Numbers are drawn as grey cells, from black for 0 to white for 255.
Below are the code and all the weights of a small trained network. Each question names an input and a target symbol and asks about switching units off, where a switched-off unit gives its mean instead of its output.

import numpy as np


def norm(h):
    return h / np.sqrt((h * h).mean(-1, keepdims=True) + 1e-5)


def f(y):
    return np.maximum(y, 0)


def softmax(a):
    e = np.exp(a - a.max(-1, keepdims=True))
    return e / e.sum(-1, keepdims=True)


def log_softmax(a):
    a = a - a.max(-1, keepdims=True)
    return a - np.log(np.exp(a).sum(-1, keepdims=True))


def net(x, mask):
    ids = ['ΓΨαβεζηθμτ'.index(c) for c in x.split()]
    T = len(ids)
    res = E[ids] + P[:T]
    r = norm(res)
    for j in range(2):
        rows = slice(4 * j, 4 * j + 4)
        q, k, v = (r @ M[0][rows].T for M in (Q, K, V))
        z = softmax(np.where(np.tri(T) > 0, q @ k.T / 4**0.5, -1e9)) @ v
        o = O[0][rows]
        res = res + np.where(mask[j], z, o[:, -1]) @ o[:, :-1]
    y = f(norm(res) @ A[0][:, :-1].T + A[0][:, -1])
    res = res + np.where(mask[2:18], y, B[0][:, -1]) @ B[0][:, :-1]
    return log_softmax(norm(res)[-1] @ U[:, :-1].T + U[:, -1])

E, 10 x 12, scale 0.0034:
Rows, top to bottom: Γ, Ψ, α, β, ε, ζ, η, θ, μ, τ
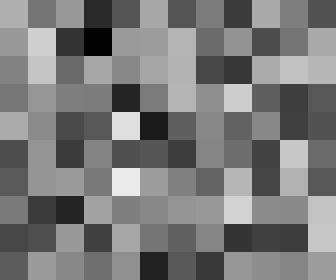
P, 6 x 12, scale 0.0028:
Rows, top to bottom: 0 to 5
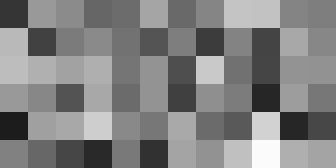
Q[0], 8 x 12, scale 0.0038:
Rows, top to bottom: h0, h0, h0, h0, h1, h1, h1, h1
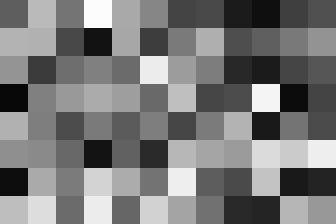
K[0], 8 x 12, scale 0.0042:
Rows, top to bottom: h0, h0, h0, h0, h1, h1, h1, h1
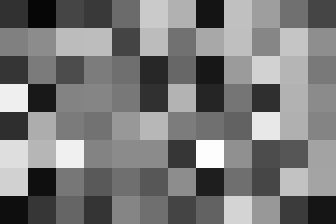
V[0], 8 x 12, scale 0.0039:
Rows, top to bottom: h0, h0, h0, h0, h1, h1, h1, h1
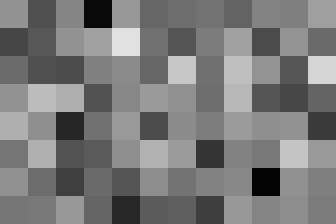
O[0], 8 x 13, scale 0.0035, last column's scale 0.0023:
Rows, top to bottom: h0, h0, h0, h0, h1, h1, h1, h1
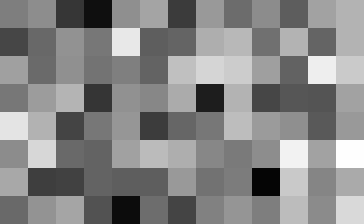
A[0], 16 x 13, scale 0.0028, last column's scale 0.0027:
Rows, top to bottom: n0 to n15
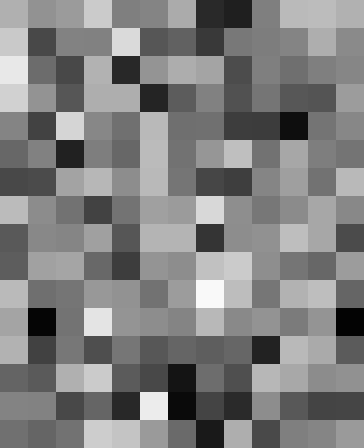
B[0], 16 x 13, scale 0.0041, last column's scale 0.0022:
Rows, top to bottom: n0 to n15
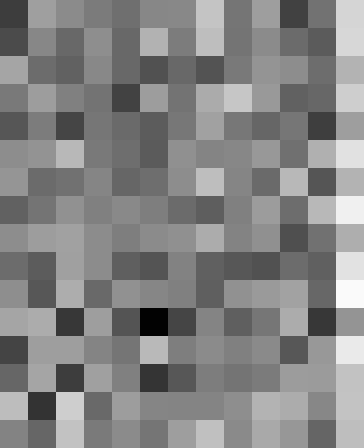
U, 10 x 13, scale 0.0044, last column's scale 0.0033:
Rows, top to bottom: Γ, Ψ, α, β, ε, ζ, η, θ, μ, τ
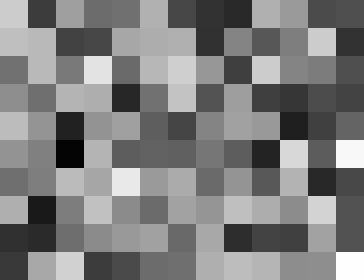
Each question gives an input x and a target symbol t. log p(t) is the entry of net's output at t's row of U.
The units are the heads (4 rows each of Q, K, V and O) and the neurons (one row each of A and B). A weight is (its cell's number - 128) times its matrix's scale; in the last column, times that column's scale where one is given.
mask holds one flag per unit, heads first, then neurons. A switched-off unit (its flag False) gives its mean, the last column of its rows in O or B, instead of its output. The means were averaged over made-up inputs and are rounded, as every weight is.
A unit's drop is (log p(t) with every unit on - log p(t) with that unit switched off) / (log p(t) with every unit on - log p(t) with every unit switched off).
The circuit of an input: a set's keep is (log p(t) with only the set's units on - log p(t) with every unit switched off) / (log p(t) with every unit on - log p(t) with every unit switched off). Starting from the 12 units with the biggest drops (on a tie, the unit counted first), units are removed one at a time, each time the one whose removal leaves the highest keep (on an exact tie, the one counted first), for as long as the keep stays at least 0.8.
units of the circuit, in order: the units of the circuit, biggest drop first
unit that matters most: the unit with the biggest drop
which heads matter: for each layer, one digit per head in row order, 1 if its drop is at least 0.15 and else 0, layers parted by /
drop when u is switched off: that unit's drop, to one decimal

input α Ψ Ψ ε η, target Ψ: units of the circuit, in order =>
h1; h0
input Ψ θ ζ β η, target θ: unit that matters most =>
h0
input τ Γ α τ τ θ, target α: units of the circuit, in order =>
h0; h1
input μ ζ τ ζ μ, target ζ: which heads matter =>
10
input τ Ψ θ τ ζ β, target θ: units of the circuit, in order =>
h0; h1
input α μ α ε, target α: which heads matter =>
11
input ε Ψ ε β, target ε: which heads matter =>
01
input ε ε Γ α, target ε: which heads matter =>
01
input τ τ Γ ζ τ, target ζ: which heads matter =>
01
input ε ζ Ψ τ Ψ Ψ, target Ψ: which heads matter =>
11
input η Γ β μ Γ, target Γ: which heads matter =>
10
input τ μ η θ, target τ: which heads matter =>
01
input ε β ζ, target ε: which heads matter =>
01
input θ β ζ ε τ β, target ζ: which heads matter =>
11
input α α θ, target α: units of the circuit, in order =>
h1; h0
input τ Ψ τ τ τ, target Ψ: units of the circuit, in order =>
h0; h1
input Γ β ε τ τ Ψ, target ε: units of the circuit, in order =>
h1
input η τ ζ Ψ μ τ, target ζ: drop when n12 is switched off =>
-0.1
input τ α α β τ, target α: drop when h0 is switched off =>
0.4
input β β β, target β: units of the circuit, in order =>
h0
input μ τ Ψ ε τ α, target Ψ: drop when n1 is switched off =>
-0.1
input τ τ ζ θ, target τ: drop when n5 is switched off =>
0.3
